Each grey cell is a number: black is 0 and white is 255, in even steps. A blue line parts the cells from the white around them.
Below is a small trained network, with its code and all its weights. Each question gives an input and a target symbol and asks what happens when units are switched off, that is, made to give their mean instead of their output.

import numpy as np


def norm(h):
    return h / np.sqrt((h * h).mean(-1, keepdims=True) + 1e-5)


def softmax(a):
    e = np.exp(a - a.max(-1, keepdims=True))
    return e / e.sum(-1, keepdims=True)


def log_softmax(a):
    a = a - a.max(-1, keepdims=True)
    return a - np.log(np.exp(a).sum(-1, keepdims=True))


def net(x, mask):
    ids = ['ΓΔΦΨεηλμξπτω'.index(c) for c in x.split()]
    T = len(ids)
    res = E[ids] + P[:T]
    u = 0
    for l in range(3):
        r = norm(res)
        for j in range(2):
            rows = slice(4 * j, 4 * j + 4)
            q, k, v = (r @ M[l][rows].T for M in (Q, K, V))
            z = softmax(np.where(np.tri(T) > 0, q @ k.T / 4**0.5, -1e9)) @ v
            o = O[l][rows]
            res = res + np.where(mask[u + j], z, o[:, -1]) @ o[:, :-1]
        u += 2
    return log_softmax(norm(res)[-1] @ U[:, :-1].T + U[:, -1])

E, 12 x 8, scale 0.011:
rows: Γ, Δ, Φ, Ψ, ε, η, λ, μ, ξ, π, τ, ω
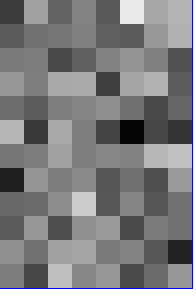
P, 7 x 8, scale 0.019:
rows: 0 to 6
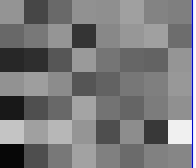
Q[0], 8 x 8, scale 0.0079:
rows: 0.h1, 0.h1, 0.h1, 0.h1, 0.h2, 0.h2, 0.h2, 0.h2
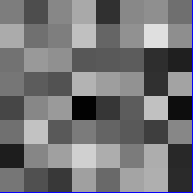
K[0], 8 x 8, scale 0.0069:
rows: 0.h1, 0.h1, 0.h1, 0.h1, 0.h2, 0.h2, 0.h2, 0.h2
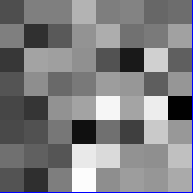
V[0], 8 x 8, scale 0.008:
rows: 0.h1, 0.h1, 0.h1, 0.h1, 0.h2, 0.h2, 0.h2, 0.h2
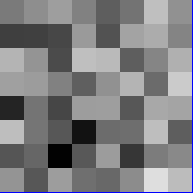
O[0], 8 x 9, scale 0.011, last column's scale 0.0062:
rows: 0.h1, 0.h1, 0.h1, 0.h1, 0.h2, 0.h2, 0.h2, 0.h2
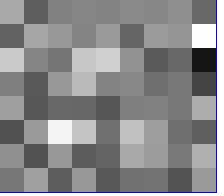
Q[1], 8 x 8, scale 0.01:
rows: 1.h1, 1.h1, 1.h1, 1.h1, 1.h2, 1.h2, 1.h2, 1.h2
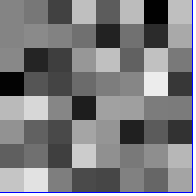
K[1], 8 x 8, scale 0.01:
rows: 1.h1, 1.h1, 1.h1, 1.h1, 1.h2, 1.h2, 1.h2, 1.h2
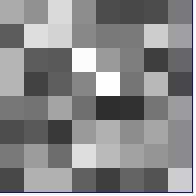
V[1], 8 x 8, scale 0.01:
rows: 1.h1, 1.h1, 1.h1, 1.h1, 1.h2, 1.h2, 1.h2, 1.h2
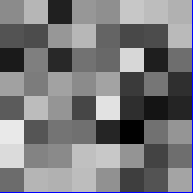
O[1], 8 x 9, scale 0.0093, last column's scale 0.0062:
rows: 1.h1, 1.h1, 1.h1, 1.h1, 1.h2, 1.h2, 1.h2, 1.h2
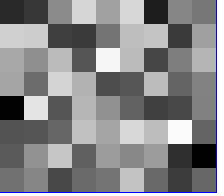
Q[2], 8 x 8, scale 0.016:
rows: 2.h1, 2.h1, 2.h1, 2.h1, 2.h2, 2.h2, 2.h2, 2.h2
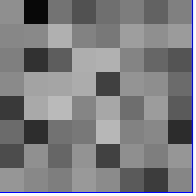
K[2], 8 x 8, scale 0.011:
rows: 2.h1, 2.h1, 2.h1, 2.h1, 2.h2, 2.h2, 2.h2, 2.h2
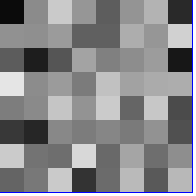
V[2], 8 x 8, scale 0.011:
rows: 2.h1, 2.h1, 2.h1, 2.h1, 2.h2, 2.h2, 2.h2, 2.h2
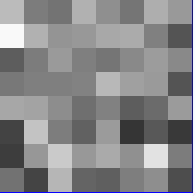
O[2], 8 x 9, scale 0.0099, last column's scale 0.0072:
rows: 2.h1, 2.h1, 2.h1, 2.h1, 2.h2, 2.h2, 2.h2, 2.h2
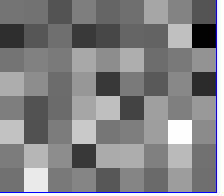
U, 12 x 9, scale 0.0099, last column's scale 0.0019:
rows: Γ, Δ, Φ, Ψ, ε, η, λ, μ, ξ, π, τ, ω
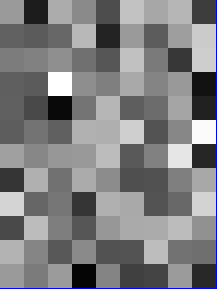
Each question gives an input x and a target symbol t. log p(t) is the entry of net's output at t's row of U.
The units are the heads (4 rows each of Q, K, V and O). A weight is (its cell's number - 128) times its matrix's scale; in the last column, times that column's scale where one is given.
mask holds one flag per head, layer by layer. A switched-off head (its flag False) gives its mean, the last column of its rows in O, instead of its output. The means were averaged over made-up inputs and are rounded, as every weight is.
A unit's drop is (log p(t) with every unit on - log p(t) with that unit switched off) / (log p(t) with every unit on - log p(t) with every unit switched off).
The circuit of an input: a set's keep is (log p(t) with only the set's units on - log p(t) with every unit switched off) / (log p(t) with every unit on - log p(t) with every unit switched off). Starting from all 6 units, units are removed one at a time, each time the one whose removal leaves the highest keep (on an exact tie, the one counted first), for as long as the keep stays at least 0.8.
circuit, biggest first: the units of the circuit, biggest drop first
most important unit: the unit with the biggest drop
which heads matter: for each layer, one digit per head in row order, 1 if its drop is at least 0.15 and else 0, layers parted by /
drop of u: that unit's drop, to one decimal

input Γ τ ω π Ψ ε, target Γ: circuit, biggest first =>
1.h2, 0.h2
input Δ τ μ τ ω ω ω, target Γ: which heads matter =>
11 / 01 / 00
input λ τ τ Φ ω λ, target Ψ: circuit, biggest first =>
0.h2
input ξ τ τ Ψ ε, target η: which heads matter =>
11 / 11 / 10
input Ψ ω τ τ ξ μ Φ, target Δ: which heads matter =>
11 / 11 / 01
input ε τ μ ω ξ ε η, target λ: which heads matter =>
10 / 01 / 01
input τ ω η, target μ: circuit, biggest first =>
1.h2, 0.h2
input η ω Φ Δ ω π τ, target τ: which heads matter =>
01 / 10 / 00
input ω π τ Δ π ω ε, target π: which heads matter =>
10 / 11 / 01
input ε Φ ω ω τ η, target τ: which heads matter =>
01 / 11 / 01
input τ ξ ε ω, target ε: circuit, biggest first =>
1.h2, 2.h2
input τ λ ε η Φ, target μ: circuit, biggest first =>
1.h2, 0.h2, 0.h1, 2.h2
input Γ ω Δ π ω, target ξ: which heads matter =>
10 / 11 / 00
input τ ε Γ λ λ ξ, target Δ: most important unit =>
0.h2
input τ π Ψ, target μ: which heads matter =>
11 / 01 / 00
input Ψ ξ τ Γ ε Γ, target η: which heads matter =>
01 / 10 / 00
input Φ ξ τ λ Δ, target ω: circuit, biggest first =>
1.h2, 0.h2, 0.h1
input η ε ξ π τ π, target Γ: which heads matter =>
01 / 01 / 00
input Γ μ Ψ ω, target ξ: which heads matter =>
11 / 11 / 01
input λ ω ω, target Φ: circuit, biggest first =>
0.h1, 2.h2, 1.h2, 1.h1
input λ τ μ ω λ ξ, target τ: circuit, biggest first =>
1.h1
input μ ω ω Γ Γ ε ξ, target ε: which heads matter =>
01 / 11 / 01
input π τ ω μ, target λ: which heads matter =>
11 / 11 / 01
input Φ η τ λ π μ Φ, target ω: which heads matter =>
11 / 01 / 00
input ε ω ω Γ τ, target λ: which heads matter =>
10 / 01 / 01
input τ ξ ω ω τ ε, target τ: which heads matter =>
01 / 10 / 01
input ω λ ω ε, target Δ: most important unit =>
0.h1
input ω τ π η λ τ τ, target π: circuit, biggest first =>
1.h2, 0.h1, 2.h2
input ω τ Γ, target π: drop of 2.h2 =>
0.5
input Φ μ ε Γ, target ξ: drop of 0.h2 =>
0.1
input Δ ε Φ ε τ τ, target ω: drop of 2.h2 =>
0.2
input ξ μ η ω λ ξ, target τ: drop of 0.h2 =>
0.8
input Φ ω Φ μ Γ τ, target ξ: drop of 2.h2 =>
0.4
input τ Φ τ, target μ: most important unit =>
1.h2
